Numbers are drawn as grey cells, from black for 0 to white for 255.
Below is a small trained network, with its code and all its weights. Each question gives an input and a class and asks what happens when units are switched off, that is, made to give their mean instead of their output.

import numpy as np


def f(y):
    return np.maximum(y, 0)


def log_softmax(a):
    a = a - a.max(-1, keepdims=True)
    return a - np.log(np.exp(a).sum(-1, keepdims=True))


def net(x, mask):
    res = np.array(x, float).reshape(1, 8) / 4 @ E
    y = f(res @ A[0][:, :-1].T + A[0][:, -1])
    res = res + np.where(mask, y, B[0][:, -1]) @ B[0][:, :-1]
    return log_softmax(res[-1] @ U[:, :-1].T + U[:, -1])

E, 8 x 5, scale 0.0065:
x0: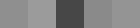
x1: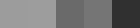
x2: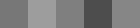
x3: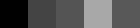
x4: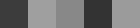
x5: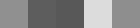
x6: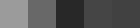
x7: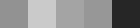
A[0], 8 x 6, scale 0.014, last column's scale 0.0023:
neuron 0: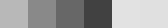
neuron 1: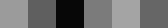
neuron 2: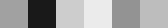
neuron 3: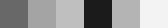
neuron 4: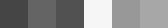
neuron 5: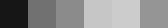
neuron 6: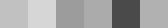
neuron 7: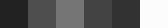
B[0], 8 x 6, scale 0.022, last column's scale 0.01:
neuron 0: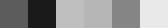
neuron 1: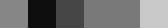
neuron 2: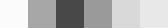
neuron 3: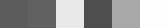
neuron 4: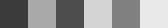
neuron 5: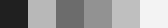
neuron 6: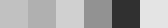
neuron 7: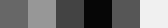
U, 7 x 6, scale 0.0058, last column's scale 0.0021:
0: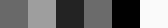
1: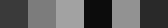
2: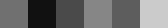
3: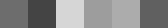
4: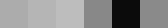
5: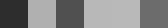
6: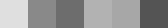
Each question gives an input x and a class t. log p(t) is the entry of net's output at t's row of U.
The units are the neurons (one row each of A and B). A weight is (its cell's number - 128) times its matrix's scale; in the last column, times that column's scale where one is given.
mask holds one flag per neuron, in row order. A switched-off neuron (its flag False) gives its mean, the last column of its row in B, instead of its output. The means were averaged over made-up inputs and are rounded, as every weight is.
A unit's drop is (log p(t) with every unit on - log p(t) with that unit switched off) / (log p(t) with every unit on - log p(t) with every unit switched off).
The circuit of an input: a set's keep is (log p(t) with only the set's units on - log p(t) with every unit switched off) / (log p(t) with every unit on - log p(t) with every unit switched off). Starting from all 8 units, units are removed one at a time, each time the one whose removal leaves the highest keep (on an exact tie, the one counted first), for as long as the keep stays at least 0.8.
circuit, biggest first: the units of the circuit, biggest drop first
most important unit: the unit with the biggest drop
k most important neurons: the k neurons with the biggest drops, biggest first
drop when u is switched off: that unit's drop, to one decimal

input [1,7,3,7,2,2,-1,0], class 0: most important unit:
neuron 7
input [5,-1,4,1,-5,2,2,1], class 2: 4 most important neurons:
neuron 1; neuron 5; neuron 7; neuron 2
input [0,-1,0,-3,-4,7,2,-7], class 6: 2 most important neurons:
neuron 2; neuron 7
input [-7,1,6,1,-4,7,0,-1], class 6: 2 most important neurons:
neuron 2; neuron 5
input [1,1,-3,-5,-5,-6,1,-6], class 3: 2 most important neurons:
neuron 7; neuron 0
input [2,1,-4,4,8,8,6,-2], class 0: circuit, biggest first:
neuron 7; neuron 3
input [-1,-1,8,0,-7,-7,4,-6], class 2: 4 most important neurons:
neuron 5; neuron 1; neuron 0; neuron 6
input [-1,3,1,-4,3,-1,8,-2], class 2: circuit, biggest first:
neuron 1; neuron 5
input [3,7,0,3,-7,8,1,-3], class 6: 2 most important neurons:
neuron 2; neuron 5
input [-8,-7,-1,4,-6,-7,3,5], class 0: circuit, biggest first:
neuron 3; neuron 7
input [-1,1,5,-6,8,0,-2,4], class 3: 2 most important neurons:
neuron 7; neuron 3
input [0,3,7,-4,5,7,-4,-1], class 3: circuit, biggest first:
neuron 7; neuron 0
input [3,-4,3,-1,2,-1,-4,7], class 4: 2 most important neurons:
neuron 6; neuron 0
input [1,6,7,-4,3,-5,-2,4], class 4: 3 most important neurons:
neuron 6; neuron 5; neuron 1
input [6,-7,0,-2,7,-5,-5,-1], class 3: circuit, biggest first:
neuron 0
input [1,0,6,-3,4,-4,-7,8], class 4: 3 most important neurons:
neuron 6; neuron 5; neuron 0
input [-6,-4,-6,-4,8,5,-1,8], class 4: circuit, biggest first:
neuron 6; neuron 5
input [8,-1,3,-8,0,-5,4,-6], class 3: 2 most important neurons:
neuron 0; neuron 3
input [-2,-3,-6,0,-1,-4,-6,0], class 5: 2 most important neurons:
neuron 5; neuron 6
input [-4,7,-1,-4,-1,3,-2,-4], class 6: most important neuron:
neuron 3
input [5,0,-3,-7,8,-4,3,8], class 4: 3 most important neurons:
neuron 6; neuron 5; neuron 1
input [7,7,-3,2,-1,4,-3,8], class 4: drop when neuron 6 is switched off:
0.4
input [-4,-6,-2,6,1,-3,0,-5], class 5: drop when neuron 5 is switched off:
0.2
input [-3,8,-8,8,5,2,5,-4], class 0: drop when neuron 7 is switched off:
0.3
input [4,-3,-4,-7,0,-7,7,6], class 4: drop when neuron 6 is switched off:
1.2
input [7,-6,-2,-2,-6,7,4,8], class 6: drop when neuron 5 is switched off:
0.0
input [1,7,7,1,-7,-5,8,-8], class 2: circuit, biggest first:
neuron 1
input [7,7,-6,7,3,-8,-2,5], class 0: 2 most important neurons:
neuron 3; neuron 7
